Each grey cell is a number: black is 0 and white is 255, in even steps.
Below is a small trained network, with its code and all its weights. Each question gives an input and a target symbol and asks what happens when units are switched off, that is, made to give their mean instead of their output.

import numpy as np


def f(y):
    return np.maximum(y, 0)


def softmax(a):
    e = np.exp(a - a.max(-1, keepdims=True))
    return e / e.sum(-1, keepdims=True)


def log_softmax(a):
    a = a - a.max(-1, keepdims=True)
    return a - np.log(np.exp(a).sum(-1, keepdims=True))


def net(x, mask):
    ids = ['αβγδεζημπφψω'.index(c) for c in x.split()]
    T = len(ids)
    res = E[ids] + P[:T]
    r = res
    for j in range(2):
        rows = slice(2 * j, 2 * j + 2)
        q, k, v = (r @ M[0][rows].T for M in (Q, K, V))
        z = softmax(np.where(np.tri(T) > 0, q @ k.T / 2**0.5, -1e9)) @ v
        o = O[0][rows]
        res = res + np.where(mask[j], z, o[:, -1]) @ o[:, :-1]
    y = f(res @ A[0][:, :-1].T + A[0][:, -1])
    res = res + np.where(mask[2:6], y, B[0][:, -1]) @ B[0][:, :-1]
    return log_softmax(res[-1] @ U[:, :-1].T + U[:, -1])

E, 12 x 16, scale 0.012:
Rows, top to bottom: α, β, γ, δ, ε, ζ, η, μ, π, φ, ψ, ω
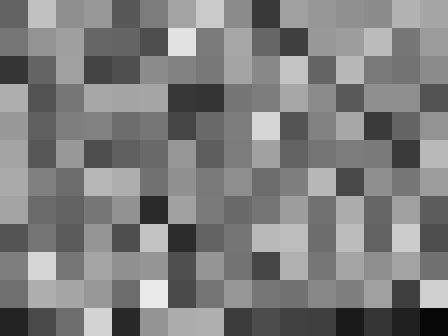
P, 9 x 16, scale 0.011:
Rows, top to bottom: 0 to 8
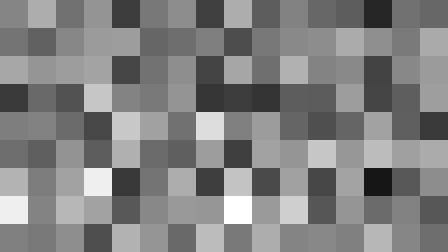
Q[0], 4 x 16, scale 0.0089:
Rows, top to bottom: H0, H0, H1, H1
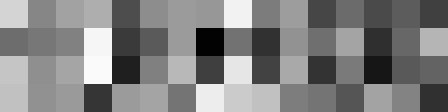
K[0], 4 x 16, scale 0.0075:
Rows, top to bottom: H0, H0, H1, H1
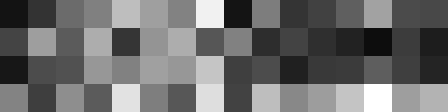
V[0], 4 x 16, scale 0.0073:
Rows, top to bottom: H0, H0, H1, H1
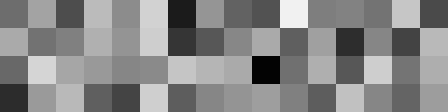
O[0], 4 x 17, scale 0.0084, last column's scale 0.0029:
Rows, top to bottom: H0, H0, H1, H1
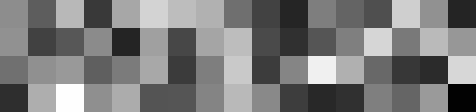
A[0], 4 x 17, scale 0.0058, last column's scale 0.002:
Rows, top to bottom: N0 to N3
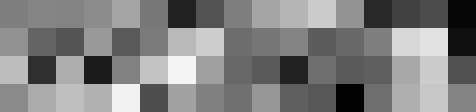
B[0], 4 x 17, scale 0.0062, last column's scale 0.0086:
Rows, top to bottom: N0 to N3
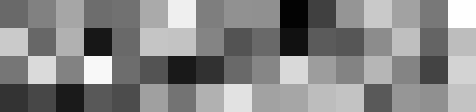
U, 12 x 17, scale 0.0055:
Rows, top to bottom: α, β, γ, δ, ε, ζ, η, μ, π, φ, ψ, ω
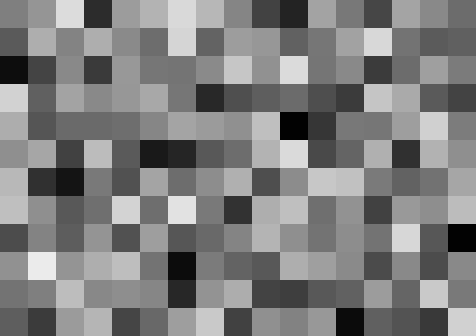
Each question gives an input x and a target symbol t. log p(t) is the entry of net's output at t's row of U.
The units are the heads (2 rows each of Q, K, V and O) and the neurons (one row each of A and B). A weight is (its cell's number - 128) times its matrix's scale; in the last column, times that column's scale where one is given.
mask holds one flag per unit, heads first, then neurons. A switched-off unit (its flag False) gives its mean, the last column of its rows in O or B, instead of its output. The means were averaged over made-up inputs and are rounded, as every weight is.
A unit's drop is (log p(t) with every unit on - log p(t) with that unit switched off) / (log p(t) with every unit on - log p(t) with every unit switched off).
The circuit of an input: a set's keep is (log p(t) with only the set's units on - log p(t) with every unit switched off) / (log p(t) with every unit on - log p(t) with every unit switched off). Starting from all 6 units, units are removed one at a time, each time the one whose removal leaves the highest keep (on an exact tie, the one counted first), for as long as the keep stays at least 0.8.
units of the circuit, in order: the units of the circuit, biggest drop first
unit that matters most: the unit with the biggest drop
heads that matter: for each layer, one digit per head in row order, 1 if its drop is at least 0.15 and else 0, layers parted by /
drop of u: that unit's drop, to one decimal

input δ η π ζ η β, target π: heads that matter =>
11
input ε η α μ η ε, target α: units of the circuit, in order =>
H1, H0, N0
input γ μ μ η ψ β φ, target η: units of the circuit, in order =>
H1
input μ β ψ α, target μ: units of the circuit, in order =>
H0, H1
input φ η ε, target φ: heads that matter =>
10
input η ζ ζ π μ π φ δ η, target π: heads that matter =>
11
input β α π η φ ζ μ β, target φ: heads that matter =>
10
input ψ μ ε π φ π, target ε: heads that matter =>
01
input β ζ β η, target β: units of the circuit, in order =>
N0, H0, H1
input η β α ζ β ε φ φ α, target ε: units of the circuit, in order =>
H1, N1
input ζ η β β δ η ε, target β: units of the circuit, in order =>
N0, H0
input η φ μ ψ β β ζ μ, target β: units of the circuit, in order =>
N0, H0, H1
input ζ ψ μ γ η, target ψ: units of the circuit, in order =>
H1, H0
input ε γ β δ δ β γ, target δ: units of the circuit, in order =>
H0, N2, N1, H1
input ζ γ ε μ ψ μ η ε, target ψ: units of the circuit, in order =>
H1, H0
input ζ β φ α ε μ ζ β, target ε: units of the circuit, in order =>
H1
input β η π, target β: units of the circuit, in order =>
N0, H0
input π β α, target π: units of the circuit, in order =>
N2, N3, H1, H0
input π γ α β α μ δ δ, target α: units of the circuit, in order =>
H0, H1, N0
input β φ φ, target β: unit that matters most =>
N0
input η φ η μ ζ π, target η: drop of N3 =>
-0.1
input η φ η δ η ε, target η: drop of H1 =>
0.7
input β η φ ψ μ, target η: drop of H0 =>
0.2
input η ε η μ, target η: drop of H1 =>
0.6
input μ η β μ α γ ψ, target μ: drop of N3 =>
0.0
